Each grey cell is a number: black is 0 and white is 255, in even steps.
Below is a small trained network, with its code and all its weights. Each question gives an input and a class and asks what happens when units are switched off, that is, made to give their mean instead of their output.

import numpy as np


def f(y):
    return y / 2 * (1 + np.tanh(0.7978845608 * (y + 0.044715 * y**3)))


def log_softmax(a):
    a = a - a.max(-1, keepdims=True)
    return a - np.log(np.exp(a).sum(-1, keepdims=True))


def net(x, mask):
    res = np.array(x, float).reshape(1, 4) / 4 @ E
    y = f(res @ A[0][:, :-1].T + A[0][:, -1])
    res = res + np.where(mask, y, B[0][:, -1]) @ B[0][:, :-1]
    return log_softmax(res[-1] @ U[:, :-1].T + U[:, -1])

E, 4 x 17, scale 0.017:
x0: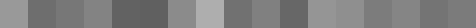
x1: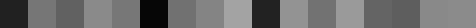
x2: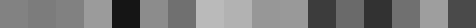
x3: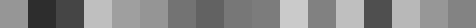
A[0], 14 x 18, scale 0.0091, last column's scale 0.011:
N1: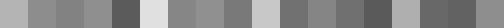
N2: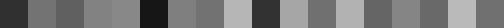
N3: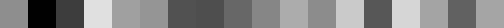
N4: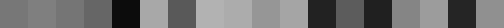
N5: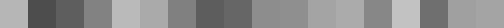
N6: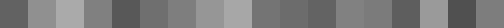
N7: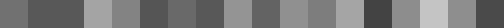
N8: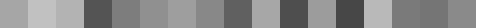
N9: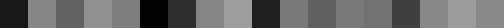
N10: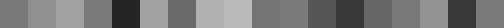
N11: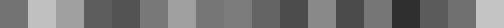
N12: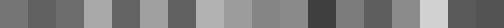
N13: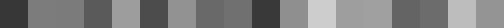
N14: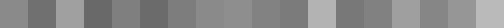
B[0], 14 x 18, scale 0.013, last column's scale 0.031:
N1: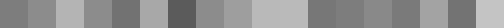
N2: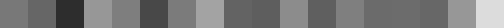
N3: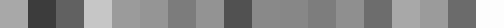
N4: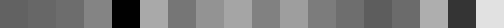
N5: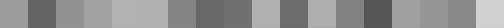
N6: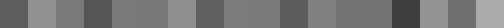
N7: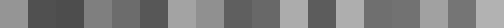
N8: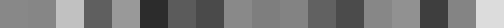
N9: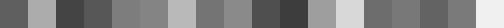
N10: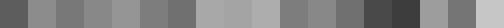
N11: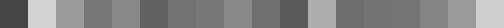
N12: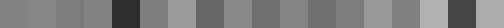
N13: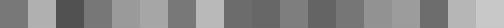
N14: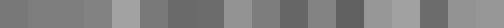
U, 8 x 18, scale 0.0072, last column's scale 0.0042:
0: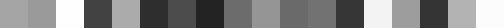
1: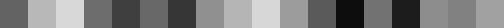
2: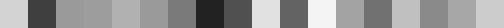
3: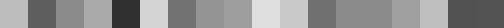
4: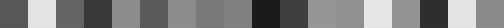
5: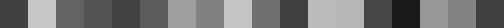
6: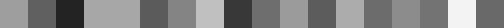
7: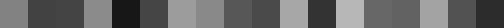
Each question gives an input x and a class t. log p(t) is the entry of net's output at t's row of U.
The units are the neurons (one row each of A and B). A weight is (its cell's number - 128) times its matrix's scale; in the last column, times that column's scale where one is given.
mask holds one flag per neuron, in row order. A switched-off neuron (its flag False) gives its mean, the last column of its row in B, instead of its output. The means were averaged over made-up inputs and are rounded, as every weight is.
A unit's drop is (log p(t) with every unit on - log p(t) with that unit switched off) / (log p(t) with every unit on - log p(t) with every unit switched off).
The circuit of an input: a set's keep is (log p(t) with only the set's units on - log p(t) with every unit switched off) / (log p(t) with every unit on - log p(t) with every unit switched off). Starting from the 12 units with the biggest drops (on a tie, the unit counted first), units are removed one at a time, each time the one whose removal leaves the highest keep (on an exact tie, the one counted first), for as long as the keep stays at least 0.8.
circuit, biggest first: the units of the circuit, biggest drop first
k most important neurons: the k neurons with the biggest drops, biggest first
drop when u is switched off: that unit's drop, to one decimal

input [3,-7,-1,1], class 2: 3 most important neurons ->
N5, N4, N11
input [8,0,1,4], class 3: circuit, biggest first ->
N9, N2
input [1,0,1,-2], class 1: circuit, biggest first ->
N9
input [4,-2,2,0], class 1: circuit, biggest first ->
N3, N9
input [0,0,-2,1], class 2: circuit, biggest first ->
N2, N4
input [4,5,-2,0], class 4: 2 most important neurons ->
N3, N9
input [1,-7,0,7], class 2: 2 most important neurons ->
N5, N4
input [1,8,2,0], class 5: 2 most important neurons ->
N9, N3
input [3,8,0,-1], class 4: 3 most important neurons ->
N9, N4, N13
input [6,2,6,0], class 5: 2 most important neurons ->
N3, N10
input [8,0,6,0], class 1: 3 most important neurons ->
N9, N3, N10
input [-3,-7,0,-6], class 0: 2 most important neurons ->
N8, N4
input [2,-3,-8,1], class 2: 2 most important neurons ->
N5, N11
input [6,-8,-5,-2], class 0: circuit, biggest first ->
N8
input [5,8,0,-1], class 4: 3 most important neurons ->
N9, N4, N13
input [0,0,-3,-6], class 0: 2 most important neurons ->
N8, N9
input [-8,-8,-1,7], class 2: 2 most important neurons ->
N5, N4
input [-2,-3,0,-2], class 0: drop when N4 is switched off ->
0.3
